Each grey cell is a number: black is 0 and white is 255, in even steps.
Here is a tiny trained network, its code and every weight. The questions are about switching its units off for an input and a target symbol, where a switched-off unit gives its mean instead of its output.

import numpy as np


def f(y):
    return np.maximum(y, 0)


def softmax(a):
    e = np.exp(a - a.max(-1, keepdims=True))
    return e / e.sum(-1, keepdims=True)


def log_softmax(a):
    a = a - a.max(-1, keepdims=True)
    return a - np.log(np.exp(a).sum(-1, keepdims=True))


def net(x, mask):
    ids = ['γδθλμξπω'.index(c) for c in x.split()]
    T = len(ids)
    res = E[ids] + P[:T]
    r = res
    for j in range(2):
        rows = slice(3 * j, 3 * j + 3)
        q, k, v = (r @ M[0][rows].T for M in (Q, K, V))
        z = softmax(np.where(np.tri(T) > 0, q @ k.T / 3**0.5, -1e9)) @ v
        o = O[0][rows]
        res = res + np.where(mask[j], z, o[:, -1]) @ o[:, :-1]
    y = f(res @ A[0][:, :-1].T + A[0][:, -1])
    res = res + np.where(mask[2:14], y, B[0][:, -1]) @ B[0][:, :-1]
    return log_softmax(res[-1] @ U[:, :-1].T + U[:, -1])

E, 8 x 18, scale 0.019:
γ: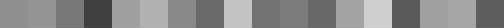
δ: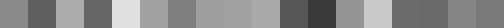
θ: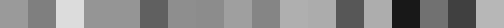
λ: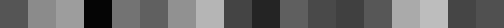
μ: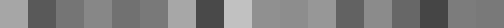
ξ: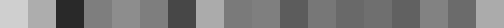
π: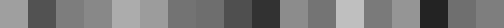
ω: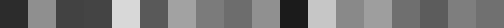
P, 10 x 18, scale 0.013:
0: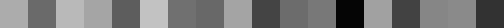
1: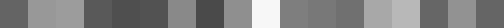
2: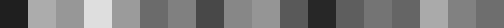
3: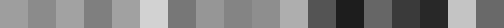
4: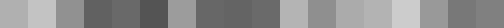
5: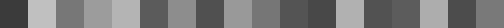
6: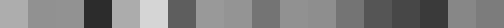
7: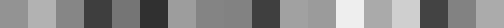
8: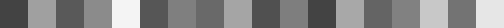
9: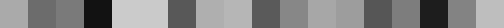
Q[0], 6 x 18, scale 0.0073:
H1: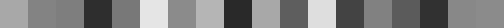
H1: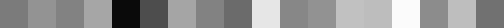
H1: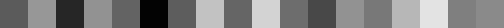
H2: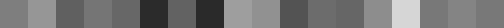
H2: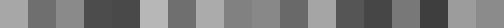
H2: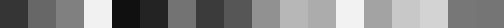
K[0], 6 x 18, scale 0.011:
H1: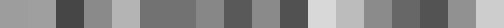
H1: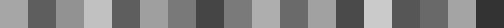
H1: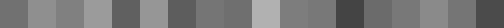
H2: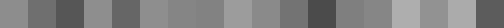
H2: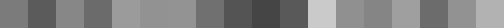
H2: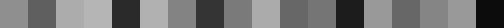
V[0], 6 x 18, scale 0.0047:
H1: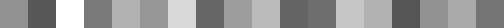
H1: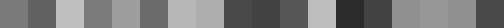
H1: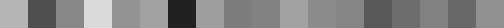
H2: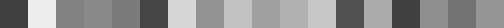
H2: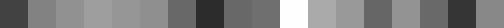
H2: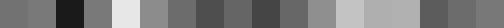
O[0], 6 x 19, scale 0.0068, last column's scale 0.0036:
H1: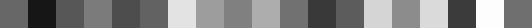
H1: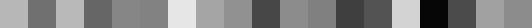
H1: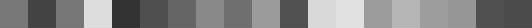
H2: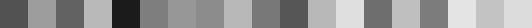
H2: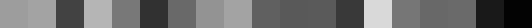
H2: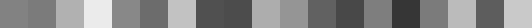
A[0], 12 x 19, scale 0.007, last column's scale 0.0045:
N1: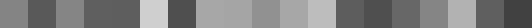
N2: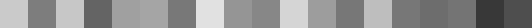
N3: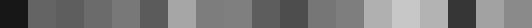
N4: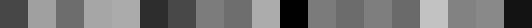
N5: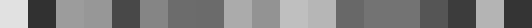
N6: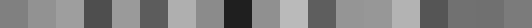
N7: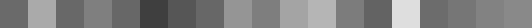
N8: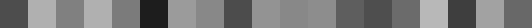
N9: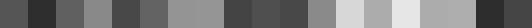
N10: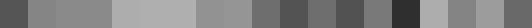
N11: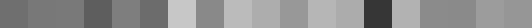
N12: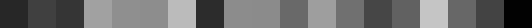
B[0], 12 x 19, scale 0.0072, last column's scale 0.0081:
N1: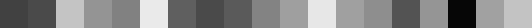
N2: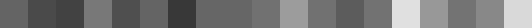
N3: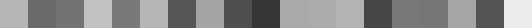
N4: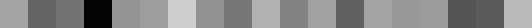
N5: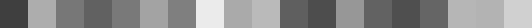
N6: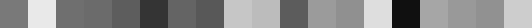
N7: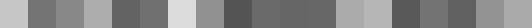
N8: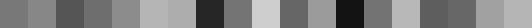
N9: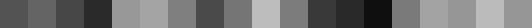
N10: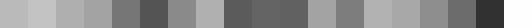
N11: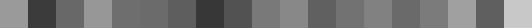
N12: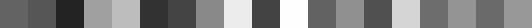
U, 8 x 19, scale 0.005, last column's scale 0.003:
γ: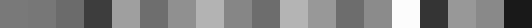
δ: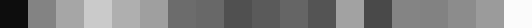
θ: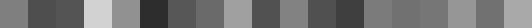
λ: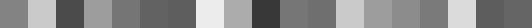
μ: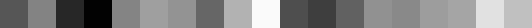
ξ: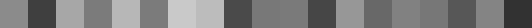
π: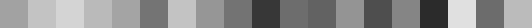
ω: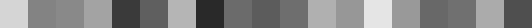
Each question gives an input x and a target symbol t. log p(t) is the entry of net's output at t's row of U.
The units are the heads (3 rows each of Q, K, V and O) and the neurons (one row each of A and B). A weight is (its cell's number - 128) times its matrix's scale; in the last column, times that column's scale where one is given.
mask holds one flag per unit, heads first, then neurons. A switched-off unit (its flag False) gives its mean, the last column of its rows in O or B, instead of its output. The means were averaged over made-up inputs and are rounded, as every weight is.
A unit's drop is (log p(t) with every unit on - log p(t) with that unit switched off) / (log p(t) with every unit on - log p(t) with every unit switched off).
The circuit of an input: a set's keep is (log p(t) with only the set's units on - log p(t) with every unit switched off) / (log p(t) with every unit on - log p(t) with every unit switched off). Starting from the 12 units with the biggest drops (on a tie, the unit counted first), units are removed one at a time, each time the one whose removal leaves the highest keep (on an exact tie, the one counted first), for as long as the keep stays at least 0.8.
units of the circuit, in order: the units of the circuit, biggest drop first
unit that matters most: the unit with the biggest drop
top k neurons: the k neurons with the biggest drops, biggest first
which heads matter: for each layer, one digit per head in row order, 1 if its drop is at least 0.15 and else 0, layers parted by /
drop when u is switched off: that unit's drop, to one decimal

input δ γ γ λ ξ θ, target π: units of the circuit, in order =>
[H1]
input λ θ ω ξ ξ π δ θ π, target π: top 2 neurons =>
[N2 N1]
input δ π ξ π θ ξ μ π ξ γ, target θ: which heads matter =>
01
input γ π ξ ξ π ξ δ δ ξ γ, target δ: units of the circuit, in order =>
[H1 N1]
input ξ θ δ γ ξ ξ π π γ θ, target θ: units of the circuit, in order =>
[H2 N2]
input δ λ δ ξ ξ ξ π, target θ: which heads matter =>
01
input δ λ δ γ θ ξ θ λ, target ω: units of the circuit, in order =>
[N6 N7]
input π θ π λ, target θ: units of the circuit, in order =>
[H2 N2]
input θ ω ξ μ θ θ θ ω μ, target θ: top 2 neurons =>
[N12 N11]
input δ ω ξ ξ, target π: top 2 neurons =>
[N10 N2]
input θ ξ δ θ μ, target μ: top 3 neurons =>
[N5 N9 N10]
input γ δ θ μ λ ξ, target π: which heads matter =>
10
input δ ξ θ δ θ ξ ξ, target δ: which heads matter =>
10
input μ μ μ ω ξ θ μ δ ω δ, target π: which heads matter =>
01
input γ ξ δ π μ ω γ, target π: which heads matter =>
11
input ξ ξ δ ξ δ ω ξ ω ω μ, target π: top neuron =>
[N10]
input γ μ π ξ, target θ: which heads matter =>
01
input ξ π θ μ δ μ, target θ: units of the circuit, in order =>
[N12 H1]
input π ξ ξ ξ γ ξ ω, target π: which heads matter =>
11
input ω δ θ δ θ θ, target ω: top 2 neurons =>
[N8 N3]
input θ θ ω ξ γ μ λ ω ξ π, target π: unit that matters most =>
H2
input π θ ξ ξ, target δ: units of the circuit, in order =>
[N1 H1 H2]
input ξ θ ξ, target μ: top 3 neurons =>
[N4 N3 N10]
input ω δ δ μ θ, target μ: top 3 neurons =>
[N5 N8 N10]
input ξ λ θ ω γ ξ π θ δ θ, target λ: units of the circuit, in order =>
[H2 N5]
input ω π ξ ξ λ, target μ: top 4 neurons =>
[N9 N6 N10 N8]
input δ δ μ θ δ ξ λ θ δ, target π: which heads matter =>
10
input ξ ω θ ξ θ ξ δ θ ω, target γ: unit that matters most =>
N4
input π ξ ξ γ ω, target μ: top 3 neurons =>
[N9 N10 N4]
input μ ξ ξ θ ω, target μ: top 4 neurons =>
[N9 N10 N6 N4]
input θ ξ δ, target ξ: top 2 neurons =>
[N4 N3]
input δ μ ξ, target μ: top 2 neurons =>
[N4 N3]
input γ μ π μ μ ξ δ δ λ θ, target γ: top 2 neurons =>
[N2 N6]
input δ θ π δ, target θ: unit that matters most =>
H2
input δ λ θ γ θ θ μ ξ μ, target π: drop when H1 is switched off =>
0.8
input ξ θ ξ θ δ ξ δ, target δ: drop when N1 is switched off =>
0.3
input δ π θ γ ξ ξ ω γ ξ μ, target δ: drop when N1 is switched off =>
0.3
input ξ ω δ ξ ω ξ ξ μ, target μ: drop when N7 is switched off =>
0.0
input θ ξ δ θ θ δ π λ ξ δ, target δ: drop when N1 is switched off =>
0.2
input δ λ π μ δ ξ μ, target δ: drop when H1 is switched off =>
0.4
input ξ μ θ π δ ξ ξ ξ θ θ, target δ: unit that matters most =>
H1
